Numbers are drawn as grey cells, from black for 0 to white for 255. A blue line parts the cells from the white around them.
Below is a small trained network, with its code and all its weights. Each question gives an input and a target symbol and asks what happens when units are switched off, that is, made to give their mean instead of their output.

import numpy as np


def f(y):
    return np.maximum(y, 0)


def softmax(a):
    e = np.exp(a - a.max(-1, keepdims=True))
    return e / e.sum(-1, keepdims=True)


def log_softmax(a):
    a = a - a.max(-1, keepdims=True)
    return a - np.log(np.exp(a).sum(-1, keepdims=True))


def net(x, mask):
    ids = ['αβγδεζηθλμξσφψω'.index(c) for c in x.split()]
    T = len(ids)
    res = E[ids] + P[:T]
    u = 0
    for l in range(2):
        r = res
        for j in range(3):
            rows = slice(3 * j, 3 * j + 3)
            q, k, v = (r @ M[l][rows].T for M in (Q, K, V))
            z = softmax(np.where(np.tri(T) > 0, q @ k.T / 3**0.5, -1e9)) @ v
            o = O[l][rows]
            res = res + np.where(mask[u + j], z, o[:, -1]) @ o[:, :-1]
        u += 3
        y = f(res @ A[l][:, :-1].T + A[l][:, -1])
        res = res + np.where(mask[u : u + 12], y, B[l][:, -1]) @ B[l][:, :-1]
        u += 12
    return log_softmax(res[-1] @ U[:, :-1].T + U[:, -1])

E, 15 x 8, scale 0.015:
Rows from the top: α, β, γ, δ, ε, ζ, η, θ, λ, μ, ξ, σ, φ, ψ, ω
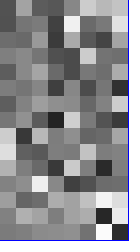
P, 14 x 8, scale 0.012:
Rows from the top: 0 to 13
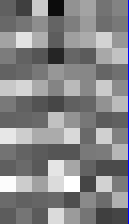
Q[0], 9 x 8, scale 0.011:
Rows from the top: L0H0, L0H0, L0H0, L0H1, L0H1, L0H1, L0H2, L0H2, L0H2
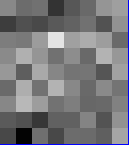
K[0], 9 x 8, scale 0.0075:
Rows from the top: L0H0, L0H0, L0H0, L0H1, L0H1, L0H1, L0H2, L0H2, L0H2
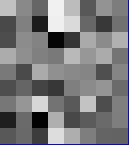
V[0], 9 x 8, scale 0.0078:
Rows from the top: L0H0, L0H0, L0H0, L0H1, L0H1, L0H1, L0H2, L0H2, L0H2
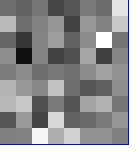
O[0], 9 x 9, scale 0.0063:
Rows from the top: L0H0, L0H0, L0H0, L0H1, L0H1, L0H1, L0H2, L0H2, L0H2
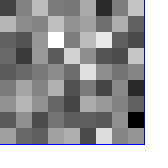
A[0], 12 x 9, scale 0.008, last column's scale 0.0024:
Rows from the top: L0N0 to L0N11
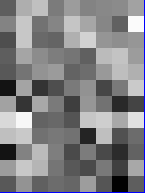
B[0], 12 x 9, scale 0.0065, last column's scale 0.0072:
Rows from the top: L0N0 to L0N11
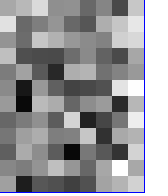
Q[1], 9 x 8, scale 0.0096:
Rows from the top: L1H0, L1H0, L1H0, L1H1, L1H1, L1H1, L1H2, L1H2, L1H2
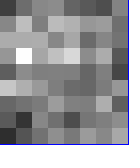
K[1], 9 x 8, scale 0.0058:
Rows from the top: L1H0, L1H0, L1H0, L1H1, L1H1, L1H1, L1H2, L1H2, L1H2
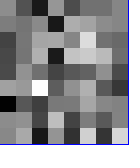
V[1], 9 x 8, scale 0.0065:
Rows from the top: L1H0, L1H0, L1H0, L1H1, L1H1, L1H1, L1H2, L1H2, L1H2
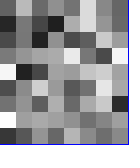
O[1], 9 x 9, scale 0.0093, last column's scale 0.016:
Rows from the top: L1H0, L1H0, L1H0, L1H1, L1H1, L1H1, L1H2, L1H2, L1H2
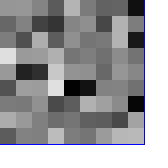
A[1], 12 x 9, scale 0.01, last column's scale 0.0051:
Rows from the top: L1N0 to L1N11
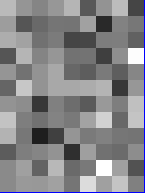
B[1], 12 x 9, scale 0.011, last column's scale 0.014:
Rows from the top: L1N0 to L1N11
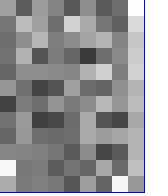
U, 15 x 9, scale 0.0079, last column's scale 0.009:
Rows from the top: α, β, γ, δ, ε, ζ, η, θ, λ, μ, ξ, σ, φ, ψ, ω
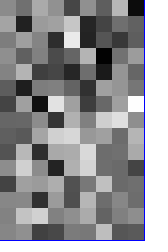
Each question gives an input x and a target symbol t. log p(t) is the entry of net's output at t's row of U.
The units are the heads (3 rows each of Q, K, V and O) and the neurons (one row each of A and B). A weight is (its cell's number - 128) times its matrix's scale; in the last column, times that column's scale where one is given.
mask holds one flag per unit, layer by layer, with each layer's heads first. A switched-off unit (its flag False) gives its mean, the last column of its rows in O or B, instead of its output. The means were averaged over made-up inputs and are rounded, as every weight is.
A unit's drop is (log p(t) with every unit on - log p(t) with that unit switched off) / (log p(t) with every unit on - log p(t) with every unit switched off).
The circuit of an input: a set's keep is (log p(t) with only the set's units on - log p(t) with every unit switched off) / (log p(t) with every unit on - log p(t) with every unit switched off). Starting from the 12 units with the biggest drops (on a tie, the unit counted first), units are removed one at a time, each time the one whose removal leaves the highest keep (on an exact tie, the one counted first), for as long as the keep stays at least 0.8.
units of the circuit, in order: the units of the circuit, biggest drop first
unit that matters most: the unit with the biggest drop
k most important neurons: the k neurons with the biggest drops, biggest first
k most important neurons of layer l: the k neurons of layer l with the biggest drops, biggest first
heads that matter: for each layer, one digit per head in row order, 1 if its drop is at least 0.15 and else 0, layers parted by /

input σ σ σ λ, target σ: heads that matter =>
000 / 010
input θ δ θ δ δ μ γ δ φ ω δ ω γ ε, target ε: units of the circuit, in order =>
[L0N9; L0H2; L1N3]
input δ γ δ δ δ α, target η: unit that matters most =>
L0N7
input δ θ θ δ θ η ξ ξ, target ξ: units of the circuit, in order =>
[L1N1; L1H1; L1N8; L0H0]
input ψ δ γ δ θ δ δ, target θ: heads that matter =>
100 / 010
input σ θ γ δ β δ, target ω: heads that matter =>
001 / 110
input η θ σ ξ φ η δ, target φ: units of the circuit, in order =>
[L0H0; L1H1; L1N7]
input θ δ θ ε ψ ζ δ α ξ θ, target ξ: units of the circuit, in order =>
[L1N1; L1H1; L0H0; L1N8]
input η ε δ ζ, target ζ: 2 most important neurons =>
[L1N1; L0N7]
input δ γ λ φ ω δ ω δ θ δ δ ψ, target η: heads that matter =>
010 / 110
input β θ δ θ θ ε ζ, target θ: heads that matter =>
100 / 000
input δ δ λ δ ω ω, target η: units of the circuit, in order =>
[L0N7; L0H1; L1H1; L0N6]
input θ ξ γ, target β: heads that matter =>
111 / 001
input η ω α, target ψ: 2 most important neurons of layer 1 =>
[L1N2; L1N0]
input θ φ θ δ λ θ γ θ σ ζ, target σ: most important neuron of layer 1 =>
[L1N2]
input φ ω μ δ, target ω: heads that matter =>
100 / 101
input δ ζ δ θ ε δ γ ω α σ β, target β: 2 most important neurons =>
[L0N5; L0N7]
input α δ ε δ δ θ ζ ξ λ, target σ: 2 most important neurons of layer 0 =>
[L0N2; L0N0]
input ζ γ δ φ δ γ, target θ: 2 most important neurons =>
[L0N5; L0N6]
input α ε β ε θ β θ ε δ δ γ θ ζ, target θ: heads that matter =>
101 / 000
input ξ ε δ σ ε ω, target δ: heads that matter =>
010 / 010
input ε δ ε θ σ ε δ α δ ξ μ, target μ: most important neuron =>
[L1N7]
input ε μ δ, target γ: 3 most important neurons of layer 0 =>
[L0N7; L0N9; L0N5]
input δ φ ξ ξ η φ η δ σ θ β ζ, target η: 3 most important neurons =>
[L0N8; L0N6; L0N7]
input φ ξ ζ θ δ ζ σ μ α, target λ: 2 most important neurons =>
[L0N7; L1N4]
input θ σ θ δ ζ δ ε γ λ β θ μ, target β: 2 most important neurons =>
[L0N7; L0N11]
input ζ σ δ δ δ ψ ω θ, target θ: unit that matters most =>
L0N11
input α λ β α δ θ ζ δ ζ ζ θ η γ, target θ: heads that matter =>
101 / 110
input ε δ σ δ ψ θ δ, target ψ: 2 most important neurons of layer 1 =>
[L1N2; L1N1]
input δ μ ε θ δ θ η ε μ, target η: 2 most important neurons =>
[L0N7; L0N6]
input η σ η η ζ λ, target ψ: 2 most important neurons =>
[L0N7; L1N2]
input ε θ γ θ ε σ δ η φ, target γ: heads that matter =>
100 / 010
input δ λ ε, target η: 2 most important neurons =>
[L0N6; L0N7]
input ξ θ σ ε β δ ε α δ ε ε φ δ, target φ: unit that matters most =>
L0H0
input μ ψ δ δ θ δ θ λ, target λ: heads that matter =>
000 / 000
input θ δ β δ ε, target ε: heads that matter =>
000 / 010
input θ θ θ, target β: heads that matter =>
111 / 001
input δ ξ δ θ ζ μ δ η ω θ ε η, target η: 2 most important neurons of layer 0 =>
[L0N6; L0N7]
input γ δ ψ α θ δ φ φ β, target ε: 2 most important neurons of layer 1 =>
[L1N11; L1N0]
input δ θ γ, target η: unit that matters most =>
L1H1
